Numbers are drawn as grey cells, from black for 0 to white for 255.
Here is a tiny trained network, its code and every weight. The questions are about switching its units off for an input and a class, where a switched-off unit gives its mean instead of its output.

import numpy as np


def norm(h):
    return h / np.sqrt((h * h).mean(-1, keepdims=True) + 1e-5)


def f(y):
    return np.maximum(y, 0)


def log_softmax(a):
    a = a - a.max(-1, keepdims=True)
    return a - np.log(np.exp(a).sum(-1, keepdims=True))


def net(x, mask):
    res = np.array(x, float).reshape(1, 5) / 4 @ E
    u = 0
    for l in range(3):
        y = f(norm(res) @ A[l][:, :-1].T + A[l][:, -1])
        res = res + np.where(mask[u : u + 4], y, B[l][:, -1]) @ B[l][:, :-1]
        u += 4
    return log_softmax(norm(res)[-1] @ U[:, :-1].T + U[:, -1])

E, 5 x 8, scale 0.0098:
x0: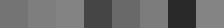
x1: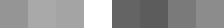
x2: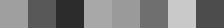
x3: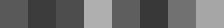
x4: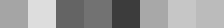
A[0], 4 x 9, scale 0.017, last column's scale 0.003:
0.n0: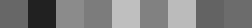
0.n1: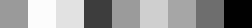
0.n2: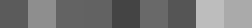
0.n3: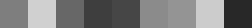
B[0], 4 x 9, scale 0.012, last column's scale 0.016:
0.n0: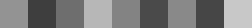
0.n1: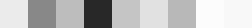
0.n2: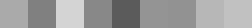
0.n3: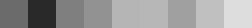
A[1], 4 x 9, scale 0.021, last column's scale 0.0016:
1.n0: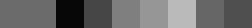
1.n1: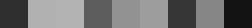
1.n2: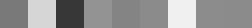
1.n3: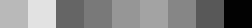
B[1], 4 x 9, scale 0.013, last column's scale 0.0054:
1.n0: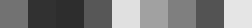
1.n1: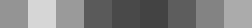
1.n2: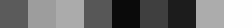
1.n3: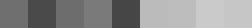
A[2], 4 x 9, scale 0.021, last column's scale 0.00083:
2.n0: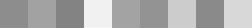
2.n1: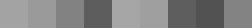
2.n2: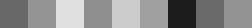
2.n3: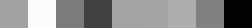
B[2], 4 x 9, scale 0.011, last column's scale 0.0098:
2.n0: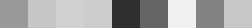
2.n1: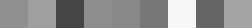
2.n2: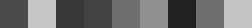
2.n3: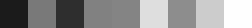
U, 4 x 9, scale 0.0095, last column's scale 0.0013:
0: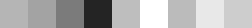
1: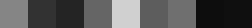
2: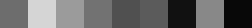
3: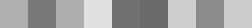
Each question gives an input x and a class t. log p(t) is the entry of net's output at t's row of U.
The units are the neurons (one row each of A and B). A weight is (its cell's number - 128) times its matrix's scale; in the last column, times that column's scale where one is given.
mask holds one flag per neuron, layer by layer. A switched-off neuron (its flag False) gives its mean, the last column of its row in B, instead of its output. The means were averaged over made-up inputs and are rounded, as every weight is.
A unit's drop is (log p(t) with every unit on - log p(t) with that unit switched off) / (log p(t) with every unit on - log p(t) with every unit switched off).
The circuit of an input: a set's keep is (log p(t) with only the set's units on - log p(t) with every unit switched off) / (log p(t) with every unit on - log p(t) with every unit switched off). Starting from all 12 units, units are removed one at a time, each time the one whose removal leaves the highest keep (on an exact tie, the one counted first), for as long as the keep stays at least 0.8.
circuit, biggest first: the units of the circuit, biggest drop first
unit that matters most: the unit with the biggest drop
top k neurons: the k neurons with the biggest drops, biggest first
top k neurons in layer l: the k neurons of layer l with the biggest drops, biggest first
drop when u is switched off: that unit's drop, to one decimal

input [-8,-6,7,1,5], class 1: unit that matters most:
1.n0
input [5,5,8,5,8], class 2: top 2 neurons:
(1.n2 0.n1)
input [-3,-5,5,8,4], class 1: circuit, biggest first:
(0.n1 1.n0)
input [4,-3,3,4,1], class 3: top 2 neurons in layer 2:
(2.n3 2.n2)
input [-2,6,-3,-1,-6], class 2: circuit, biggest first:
(0.n1 2.n2)
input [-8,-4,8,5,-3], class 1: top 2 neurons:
(1.n0 0.n2)
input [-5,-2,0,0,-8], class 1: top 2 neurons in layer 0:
(0.n1 0.n2)
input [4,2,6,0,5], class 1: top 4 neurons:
(0.n1 1.n0 0.n2 0.n3)
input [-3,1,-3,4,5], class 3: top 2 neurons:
(0.n1 2.n0)
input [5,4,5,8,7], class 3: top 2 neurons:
(0.n1 0.n2)
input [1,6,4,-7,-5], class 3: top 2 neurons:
(2.n0 0.n1)
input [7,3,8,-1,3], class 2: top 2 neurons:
(1.n2 0.n0)
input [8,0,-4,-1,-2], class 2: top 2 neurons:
(0.n1 2.n2)
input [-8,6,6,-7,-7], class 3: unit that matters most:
2.n0
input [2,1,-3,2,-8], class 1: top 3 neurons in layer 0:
(0.n0 0.n1 0.n2)
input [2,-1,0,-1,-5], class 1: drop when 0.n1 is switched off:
0.1
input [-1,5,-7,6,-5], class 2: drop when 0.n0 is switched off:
0.0
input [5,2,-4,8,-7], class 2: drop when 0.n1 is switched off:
0.1
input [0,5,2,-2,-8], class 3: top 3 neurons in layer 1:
(1.n2 1.n0 1.n1)
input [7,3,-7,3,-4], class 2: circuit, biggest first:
(0.n1)
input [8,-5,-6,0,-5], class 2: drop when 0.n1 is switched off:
0.4
